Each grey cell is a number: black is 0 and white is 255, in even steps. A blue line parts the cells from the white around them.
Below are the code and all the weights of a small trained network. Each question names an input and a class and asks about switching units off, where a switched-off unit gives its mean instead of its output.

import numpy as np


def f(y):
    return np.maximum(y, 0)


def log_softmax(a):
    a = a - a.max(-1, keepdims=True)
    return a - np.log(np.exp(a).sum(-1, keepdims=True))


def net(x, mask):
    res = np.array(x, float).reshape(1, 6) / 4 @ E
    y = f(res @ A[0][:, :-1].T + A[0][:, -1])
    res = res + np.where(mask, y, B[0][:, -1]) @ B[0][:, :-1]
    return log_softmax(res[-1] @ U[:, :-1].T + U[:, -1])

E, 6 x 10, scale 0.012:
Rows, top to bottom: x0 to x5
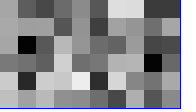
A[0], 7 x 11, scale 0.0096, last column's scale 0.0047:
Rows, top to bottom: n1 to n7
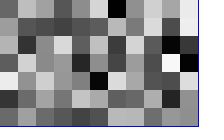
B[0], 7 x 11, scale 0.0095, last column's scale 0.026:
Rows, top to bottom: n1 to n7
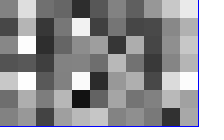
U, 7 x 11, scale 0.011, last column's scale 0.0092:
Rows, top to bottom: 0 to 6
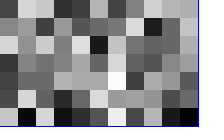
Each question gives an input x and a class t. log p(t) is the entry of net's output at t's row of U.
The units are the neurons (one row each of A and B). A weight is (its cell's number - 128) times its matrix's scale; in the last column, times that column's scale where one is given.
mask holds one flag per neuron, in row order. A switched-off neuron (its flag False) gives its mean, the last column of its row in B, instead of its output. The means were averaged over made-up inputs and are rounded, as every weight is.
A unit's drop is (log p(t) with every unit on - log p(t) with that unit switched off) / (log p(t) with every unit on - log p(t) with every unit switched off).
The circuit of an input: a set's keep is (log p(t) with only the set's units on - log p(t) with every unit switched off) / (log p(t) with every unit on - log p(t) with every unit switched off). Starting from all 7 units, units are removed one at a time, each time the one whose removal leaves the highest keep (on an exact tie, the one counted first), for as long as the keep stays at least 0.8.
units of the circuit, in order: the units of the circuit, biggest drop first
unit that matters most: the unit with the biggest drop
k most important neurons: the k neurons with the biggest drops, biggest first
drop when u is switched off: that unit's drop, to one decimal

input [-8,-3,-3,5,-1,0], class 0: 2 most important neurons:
[n1, n5]
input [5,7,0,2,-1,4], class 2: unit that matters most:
n5
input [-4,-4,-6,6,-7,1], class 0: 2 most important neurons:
[n1, n5]
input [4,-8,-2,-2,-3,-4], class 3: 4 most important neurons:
[n2, n3, n6, n7]
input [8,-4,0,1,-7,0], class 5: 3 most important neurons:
[n5, n4, n7]
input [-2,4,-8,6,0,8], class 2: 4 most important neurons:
[n3, n5, n6, n1]
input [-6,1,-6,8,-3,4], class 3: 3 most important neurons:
[n4, n3, n5]
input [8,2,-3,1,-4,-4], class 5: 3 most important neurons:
[n7, n5, n4]
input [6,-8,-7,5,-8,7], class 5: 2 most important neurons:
[n5, n7]
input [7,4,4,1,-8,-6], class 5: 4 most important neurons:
[n5, n7, n4, n6]
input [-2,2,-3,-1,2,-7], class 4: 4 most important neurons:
[n5, n3, n1, n4]
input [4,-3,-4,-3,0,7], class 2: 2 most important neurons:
[n3, n6]
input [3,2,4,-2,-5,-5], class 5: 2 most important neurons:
[n5, n4]
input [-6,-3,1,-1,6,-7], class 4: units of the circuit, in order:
[n5]
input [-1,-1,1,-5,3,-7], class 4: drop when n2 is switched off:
-0.1
